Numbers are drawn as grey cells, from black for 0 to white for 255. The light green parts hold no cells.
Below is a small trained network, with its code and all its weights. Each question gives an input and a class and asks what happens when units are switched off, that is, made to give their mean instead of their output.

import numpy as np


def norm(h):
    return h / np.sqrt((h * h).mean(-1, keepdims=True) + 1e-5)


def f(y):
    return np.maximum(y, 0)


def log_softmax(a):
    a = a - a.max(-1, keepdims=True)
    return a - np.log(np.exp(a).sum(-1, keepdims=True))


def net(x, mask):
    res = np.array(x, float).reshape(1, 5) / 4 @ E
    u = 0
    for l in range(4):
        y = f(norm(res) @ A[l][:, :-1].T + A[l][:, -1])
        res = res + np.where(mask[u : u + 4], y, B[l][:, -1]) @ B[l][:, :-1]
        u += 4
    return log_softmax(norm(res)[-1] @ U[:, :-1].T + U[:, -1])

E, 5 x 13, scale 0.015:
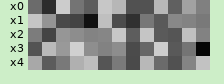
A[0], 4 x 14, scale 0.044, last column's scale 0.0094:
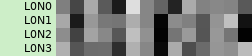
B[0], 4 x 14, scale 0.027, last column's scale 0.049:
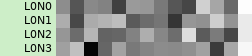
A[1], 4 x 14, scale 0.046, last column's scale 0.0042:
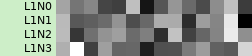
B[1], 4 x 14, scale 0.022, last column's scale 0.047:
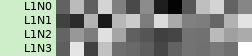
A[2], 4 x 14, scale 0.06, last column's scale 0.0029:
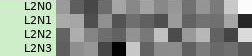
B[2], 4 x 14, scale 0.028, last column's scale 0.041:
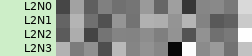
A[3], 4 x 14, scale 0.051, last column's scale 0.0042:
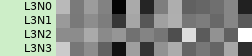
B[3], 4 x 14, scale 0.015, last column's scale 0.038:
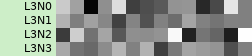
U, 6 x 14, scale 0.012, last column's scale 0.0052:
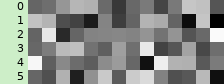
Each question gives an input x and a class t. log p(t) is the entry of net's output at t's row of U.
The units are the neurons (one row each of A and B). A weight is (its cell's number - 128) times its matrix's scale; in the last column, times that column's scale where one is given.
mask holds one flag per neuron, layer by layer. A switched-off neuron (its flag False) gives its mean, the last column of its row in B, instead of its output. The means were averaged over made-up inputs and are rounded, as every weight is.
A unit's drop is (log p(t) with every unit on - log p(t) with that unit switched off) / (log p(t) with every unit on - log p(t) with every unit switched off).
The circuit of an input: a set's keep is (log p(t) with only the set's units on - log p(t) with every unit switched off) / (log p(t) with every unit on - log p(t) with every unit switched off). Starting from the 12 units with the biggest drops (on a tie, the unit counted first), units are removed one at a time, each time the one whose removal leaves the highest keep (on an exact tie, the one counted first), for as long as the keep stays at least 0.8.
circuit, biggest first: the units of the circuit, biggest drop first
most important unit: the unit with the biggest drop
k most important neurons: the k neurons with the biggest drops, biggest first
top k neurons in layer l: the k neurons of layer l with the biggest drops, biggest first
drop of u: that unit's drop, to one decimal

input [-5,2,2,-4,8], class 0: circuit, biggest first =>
[L0N2 L1N2]
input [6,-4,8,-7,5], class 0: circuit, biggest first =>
[L0N1 L2N3]
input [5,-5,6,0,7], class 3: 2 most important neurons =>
[L3N2 L0N0]
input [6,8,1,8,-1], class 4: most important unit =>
L0N2
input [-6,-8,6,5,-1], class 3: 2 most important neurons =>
[L0N3 L0N0]
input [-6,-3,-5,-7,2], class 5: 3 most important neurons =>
[L1N1 L0N2 L0N3]
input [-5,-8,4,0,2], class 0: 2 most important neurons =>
[L0N2 L0N3]
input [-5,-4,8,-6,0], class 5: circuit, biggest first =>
[L1N1 L0N2]
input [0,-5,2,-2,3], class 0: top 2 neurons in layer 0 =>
[L0N2 L0N3]
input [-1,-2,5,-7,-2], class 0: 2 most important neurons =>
[L0N2 L1N2]
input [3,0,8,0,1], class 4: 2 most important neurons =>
[L0N1 L0N2]
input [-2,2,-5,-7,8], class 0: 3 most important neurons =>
[L0N2 L1N1 L1N2]
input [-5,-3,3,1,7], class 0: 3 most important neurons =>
[L0N2 L0N3 L1N2]
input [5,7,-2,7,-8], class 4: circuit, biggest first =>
[L0N0]
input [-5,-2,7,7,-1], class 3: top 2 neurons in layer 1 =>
[L1N3 L1N1]
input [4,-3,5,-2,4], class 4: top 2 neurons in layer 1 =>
[L1N1 L1N3]
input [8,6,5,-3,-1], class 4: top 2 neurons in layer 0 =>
[L0N1 L0N2]
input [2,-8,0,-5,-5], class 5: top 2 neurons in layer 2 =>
[L2N2 L2N1]
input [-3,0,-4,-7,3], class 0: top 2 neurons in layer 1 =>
[L1N2 L1N0]
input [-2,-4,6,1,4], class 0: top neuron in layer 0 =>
[L0N2]
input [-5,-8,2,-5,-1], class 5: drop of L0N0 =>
0.2
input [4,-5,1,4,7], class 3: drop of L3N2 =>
0.5
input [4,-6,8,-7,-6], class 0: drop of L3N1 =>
0.0
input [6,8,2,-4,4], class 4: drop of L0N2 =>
0.2
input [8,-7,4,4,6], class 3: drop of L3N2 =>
0.7
